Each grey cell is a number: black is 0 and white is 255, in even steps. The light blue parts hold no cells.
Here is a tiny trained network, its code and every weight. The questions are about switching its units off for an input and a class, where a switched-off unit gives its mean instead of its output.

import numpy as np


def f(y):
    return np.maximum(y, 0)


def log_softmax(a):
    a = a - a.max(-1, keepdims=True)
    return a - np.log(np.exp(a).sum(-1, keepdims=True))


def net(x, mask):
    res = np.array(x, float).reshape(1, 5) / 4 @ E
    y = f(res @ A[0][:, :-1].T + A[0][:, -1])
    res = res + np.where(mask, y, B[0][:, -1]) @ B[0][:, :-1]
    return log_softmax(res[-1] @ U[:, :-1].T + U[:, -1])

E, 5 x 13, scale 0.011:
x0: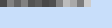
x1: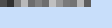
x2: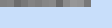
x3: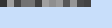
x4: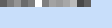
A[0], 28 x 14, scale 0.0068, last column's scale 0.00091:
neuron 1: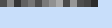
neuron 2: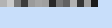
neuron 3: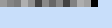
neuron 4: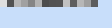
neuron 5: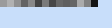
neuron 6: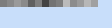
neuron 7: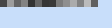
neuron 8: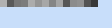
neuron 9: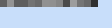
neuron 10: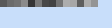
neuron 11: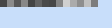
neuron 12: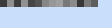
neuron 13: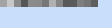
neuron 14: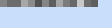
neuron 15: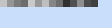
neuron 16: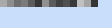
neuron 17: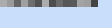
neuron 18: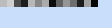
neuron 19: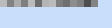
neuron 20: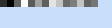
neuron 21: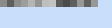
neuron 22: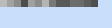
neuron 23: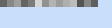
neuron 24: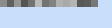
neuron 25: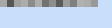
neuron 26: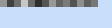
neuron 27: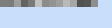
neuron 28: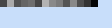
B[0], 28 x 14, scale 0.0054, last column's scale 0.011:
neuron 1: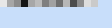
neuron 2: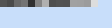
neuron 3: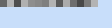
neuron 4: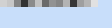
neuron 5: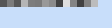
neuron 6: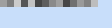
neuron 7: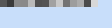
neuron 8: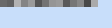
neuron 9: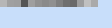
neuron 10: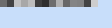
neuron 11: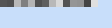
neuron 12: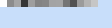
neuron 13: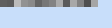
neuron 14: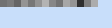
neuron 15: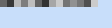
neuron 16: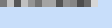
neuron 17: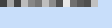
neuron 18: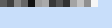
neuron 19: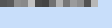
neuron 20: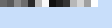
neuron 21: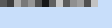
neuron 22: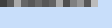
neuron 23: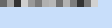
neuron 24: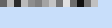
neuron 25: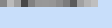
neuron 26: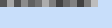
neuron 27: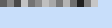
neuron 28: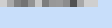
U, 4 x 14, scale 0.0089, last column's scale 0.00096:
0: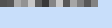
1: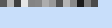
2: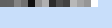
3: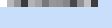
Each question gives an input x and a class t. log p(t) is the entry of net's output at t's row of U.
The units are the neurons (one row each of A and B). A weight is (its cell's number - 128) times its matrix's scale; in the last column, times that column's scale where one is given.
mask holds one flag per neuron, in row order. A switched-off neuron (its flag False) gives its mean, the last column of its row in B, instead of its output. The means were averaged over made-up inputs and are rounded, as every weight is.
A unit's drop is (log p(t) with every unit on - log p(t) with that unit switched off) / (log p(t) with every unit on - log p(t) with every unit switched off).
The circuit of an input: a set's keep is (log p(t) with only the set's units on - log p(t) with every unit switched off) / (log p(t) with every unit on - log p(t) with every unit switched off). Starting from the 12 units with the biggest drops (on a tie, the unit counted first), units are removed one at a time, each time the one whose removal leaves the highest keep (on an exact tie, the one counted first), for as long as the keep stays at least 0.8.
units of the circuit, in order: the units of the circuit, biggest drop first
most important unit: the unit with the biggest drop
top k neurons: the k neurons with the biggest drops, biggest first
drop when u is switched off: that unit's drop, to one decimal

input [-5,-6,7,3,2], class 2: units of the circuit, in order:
[neuron 18]
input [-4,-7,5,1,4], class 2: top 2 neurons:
[neuron 18; neuron 2]
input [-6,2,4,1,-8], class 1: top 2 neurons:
[neuron 16; neuron 17]
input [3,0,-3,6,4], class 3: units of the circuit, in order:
[neuron 12; neuron 1]
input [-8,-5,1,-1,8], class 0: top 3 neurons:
[neuron 15; neuron 22; neuron 19]
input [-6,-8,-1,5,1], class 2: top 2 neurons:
[neuron 18; neuron 2]
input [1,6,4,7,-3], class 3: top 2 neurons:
[neuron 1; neuron 12]
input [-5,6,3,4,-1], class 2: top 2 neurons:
[neuron 20; neuron 11]
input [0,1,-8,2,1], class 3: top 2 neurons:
[neuron 18; neuron 2]
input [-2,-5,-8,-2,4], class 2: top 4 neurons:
[neuron 18; neuron 2; neuron 16; neuron 17]
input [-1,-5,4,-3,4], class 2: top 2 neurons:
[neuron 18; neuron 2]
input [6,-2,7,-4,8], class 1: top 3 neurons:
[neuron 23; neuron 24; neuron 27]
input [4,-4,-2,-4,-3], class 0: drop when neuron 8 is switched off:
-0.1
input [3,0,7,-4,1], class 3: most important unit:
neuron 4
